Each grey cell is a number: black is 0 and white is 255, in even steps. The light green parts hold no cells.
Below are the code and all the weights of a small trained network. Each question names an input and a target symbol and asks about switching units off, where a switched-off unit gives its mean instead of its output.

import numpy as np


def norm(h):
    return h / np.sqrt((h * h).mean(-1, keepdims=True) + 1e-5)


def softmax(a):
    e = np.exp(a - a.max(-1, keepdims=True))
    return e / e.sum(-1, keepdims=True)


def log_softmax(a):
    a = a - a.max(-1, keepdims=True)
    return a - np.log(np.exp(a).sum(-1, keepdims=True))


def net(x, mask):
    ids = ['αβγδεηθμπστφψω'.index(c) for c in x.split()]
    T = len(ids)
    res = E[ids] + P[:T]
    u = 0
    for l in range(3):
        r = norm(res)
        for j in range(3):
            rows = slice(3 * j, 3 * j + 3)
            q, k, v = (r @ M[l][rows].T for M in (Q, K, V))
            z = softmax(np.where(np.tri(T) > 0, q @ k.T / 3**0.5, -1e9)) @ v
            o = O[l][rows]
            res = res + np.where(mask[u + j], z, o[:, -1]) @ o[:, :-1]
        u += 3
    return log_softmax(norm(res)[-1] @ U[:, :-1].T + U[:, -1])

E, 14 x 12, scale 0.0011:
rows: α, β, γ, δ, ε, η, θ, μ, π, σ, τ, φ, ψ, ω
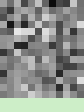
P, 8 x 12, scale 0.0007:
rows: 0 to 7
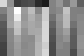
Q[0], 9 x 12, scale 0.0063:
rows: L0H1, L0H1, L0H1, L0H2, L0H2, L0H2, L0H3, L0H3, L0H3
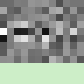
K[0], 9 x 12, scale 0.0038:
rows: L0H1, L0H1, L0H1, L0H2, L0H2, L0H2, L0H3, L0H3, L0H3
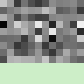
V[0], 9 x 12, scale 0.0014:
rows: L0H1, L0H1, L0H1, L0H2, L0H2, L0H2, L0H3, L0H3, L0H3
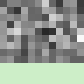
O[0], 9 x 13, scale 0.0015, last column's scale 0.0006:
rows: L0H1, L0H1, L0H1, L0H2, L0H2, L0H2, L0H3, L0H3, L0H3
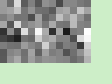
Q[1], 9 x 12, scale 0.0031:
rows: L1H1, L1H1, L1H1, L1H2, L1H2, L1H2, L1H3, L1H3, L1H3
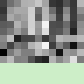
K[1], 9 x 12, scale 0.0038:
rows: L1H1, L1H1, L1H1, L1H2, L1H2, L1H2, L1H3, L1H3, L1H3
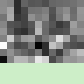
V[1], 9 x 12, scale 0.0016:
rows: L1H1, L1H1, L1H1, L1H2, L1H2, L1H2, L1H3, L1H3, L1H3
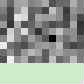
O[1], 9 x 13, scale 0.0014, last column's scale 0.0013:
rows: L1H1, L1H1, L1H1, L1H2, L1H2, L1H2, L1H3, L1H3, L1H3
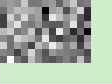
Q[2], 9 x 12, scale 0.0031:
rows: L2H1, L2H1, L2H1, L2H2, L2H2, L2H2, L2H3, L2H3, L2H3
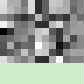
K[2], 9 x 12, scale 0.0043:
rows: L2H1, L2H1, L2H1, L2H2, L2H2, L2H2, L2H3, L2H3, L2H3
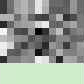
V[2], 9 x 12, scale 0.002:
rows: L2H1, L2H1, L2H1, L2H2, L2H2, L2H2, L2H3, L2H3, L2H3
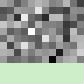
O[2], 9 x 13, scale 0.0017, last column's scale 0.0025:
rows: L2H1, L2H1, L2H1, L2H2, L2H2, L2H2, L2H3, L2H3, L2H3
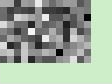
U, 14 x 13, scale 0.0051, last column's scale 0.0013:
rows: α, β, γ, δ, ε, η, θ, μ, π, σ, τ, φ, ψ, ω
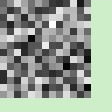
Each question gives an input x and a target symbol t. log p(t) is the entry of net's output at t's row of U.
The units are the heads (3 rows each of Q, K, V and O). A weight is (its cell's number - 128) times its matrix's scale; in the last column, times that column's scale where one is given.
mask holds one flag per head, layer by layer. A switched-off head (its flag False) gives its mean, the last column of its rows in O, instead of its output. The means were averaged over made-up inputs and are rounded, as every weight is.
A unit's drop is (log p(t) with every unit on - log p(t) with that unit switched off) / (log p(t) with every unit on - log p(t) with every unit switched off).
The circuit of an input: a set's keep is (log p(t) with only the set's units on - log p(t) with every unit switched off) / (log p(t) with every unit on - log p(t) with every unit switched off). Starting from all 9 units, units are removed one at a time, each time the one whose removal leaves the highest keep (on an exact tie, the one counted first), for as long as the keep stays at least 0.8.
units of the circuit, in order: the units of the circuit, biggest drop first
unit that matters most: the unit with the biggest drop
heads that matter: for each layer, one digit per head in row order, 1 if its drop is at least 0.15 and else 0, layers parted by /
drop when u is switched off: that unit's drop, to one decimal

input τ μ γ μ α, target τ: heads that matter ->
000 / 001 / 000
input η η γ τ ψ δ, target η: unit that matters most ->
L2H2
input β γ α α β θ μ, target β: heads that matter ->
100 / 000 / 001
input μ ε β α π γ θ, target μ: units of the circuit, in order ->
[L2H3, L1H2]
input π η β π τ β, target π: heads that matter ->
000 / 000 / 010
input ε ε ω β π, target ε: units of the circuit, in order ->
[L1H1, L2H3]
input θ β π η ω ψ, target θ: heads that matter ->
000 / 100 / 000
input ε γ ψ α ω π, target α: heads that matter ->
010 / 010 / 000
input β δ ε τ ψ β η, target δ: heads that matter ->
010 / 000 / 000
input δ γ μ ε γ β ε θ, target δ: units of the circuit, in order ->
[L1H2, L0H2]
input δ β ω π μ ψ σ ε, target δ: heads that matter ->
000 / 010 / 000
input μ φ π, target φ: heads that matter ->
010 / 000 / 000
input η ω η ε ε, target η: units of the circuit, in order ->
[L2H2, L1H3]
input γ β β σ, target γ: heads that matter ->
000 / 000 / 010
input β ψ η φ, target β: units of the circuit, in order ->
[L2H3]
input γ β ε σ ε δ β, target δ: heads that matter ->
010 / 010 / 000
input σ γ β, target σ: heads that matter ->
000 / 000 / 010
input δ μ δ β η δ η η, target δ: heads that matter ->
000 / 000 / 000
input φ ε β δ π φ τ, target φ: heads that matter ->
100 / 000 / 000
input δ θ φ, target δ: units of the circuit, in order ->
[L1H2]
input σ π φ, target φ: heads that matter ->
010 / 000 / 000
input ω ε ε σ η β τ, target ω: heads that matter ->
000 / 000 / 110
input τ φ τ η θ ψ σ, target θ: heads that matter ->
010 / 110 / 000
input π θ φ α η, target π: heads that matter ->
000 / 000 / 011
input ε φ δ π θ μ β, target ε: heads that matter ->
000 / 010 / 101
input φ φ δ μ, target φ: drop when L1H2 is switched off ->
0.0
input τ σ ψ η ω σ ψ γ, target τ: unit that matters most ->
L1H3
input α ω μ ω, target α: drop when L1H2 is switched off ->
0.2
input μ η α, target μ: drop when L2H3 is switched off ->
0.7
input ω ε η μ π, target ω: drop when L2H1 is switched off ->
0.2
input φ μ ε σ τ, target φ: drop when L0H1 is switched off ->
0.1
